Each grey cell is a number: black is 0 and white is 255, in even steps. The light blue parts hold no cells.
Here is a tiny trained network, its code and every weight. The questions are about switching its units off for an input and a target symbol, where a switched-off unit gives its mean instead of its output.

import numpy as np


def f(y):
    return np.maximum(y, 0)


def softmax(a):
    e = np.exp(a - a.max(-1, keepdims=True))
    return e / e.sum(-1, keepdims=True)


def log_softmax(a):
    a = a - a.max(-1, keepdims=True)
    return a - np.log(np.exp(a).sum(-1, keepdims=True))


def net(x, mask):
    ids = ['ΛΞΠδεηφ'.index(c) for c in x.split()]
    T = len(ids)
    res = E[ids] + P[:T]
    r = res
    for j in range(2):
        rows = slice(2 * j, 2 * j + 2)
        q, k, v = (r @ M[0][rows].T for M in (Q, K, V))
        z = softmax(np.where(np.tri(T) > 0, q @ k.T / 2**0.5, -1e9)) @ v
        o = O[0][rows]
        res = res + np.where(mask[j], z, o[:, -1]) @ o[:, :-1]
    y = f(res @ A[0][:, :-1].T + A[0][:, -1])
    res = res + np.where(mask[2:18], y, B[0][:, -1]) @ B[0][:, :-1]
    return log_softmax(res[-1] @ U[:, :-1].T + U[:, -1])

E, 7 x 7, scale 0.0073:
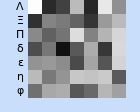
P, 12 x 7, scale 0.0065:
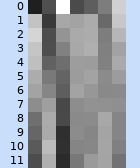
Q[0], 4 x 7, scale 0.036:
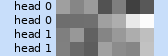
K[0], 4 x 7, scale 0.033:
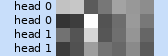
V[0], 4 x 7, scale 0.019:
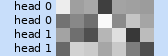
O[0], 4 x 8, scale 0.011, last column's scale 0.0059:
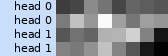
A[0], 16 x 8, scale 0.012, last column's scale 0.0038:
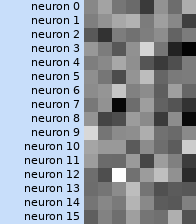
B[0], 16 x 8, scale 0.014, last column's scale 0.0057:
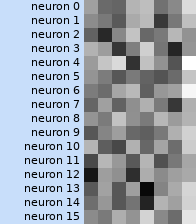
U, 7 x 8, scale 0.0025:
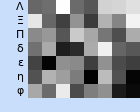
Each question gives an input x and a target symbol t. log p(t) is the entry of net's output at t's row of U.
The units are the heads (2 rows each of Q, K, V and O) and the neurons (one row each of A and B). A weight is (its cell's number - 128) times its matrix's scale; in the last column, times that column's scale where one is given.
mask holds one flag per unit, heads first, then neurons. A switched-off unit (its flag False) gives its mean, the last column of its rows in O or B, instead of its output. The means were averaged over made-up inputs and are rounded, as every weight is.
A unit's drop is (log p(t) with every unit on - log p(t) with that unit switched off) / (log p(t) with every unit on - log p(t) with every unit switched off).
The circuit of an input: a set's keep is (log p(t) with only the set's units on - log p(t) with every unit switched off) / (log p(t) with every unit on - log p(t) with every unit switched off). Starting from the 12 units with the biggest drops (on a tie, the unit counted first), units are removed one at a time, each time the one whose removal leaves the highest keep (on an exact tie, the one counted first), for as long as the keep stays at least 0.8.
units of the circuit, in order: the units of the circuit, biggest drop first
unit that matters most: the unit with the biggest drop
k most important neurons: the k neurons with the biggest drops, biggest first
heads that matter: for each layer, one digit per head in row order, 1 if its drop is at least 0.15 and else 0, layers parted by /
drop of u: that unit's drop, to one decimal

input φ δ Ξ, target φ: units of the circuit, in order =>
head 1; neuron 4
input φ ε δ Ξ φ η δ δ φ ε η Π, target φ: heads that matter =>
11
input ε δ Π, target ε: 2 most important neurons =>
neuron 2; neuron 4
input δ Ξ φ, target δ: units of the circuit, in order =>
head 1; head 0; neuron 12
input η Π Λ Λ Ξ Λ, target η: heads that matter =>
11
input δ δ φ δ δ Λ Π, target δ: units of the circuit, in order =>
head 1; head 0; neuron 6
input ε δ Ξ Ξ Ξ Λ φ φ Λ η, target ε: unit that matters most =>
head 0
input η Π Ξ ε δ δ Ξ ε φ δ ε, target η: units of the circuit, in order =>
head 1; head 0; neuron 13; neuron 14
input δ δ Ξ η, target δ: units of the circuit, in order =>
head 1; neuron 12; head 0
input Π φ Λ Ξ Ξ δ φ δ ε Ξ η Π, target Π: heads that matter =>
10
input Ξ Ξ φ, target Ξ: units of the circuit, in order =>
head 1; neuron 10; head 0
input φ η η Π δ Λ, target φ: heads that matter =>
11
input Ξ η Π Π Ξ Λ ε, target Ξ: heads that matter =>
11
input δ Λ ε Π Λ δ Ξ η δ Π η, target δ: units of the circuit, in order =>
head 1; head 0; neuron 6
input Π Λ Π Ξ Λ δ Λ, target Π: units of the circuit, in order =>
head 0; neuron 1
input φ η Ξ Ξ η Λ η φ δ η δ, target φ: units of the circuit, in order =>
head 1; neuron 4; head 0
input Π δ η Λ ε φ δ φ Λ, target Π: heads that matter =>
10
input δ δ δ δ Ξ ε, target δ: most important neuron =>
neuron 6
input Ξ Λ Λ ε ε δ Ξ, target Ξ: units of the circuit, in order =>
head 1; head 0; neuron 10; neuron 4
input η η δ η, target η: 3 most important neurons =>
neuron 13; neuron 14; neuron 9
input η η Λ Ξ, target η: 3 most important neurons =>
neuron 13; neuron 14; neuron 0
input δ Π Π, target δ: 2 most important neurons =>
neuron 12; neuron 6
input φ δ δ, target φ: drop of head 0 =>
0.4
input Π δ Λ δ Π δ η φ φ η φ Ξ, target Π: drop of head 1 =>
0.1
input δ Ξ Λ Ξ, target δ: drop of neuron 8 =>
0.1
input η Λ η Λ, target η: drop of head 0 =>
0.4
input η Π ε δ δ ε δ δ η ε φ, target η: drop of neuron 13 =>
0.5
